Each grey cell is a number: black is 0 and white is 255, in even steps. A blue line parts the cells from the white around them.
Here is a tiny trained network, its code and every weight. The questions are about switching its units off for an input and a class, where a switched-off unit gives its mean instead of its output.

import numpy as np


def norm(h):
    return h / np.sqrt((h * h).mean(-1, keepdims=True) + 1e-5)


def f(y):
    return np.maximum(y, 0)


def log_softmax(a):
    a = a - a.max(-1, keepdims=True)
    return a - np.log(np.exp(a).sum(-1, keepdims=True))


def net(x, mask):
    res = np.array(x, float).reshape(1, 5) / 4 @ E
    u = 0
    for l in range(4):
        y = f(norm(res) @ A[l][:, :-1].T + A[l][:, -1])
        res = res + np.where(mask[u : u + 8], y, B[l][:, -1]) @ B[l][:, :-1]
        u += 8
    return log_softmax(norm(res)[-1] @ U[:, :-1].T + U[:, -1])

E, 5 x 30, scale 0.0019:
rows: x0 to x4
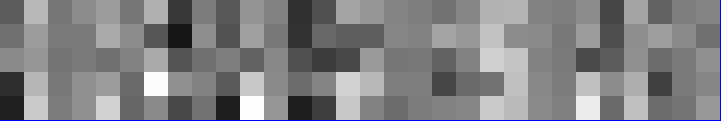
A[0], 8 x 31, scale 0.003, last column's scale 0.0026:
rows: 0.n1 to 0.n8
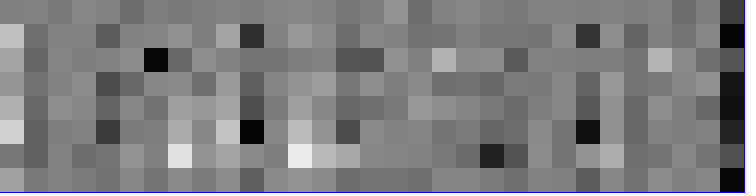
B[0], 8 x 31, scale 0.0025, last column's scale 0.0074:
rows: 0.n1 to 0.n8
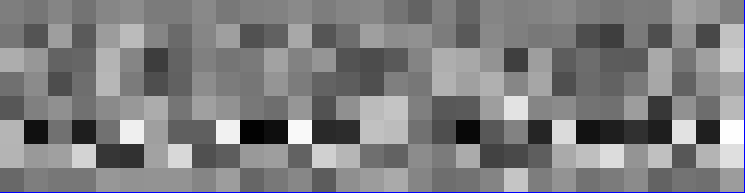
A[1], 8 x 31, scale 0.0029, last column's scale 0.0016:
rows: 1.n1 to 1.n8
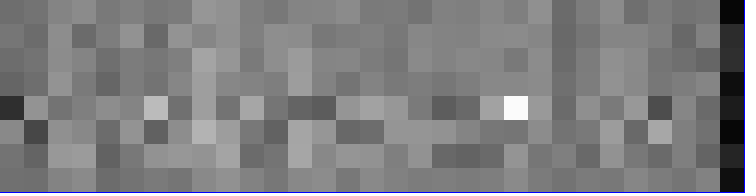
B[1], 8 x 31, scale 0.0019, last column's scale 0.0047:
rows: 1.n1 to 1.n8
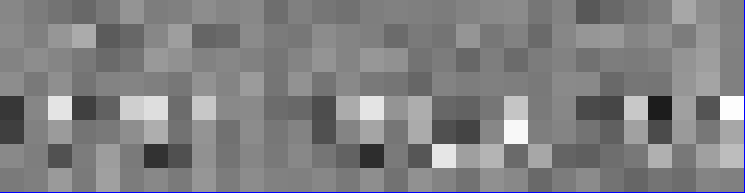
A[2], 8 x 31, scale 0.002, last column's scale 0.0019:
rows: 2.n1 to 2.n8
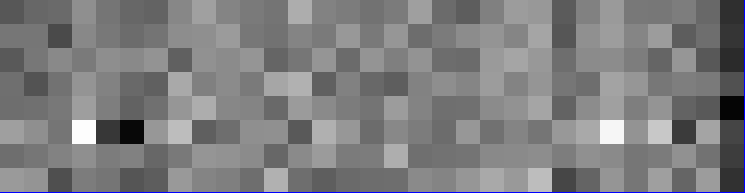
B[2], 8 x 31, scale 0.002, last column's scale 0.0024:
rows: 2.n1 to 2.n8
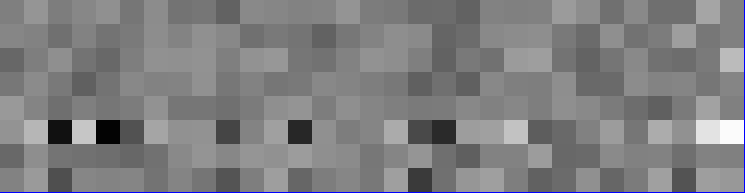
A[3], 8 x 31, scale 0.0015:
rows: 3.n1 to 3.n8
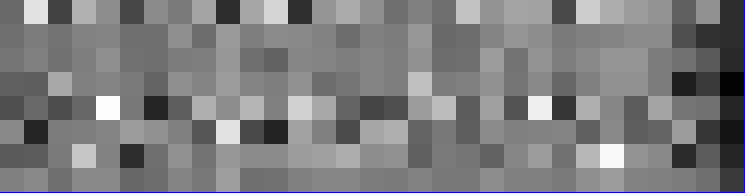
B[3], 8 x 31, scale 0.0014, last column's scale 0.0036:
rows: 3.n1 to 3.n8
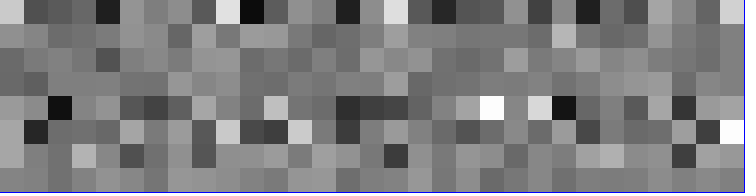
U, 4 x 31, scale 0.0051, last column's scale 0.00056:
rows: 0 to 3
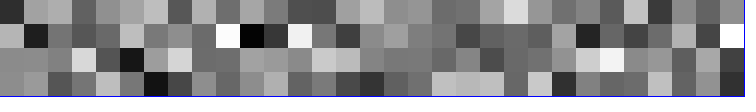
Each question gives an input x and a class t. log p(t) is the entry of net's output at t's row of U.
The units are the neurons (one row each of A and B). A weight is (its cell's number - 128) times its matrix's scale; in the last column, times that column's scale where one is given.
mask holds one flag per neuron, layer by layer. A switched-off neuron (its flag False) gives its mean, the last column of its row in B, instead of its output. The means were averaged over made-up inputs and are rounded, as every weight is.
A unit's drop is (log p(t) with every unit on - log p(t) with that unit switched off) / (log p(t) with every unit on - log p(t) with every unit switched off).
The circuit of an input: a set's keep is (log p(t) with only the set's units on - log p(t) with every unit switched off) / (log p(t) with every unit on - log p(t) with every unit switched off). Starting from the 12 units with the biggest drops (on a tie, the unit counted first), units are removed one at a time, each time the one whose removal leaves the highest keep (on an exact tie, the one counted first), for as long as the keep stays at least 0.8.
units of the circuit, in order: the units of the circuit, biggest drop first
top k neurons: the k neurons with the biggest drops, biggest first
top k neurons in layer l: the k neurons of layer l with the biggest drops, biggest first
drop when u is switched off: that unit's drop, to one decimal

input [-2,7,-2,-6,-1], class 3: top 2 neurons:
0.n3, 0.n6
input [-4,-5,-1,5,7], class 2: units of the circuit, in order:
0.n6
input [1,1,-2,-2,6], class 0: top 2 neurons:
0.n7, 0.n3
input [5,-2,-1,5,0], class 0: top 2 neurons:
0.n6, 0.n7
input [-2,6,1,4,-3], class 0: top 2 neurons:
0.n6, 0.n3
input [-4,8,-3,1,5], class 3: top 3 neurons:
0.n5, 0.n6, 0.n7
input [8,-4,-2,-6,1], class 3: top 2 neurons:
0.n6, 0.n3
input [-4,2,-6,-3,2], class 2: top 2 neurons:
0.n7, 0.n6
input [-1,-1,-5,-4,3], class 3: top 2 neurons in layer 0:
0.n3, 0.n6
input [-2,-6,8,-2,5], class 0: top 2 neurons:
0.n6, 0.n7
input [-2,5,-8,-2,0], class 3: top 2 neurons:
0.n3, 0.n6
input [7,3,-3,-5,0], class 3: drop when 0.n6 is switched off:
0.3
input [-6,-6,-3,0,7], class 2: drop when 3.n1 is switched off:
0.0
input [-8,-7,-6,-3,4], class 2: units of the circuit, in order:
0.n7
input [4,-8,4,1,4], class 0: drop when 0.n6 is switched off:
0.3
